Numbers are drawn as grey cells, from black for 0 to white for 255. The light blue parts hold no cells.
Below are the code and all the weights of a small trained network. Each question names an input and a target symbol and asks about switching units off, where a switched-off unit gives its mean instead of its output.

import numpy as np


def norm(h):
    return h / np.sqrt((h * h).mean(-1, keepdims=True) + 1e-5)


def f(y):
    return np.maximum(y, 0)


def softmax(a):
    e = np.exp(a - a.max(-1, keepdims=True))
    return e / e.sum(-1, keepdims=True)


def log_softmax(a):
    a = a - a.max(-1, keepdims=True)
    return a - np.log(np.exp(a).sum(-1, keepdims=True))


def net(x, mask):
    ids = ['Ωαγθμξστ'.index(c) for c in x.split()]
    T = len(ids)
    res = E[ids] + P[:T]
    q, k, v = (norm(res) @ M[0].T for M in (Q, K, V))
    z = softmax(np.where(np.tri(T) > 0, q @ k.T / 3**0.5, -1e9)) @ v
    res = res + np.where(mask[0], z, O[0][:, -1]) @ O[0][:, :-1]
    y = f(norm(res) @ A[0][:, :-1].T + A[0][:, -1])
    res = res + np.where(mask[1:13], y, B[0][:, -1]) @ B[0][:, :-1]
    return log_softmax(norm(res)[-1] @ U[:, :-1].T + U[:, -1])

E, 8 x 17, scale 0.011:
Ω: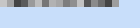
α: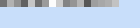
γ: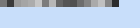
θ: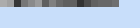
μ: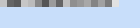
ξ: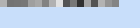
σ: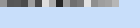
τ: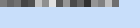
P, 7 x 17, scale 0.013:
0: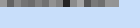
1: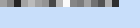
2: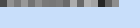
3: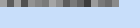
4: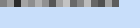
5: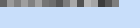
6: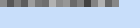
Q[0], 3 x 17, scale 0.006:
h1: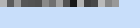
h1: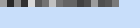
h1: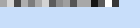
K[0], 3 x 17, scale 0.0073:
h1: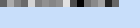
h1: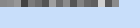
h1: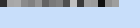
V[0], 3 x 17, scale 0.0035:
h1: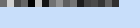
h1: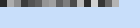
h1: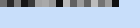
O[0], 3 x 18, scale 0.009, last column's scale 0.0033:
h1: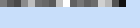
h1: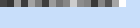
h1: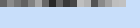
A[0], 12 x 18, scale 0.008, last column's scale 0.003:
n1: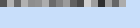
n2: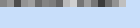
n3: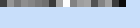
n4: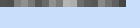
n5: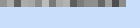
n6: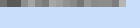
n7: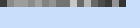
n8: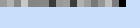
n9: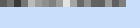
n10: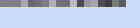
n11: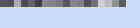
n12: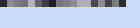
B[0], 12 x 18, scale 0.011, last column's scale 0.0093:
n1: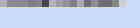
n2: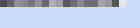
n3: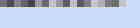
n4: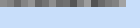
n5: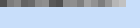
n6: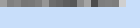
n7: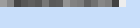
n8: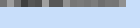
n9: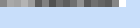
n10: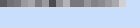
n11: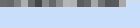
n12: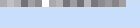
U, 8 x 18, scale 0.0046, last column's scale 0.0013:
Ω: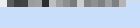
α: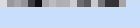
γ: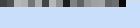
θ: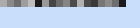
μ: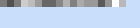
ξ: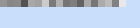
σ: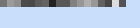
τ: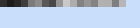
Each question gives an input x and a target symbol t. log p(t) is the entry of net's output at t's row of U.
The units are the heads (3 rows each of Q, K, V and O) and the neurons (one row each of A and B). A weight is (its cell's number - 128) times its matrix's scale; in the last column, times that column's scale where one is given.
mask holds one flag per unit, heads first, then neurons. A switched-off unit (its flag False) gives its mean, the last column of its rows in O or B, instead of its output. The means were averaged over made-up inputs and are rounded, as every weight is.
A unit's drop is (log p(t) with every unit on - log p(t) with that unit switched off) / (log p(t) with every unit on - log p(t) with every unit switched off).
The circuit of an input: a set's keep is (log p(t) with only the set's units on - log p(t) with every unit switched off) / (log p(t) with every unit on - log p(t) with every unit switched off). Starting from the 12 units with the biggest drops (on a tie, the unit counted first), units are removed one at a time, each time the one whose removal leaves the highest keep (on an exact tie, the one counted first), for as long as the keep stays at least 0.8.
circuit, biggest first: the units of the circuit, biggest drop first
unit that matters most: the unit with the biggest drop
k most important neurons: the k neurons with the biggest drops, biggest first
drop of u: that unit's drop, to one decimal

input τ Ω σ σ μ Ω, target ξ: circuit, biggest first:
(n12, h1)
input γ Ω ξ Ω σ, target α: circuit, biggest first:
(h1)
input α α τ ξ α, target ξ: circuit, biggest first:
(h1, n12, n3, n9)
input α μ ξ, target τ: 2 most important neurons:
(n10, n7)
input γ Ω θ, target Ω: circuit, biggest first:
(n1, h1, n9)
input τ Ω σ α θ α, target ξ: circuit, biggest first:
(h1, n12)
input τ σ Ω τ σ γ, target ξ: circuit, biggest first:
(h1, n12)
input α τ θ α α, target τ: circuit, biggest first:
(h1, n5)
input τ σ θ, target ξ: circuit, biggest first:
(n12, h1)
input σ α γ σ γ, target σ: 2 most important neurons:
(n8, n5)
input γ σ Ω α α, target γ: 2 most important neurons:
(n3, n9)
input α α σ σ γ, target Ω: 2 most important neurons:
(n1, n9)
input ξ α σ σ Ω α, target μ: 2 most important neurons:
(n5, n10)
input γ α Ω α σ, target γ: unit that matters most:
n3
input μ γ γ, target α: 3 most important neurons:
(n7, n1, n5)
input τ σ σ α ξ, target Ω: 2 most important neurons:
(n1, n9)
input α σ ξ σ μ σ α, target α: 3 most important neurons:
(n11, n5, n2)
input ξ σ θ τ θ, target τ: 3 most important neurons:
(n3, n5, n8)
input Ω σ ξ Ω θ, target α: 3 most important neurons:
(n3, n1, n9)
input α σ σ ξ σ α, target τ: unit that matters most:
n10
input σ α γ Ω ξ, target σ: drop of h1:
0.3
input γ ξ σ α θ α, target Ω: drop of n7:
0.1
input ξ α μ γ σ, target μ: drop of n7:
0.2
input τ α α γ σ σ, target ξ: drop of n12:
1.0
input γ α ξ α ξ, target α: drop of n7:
0.0
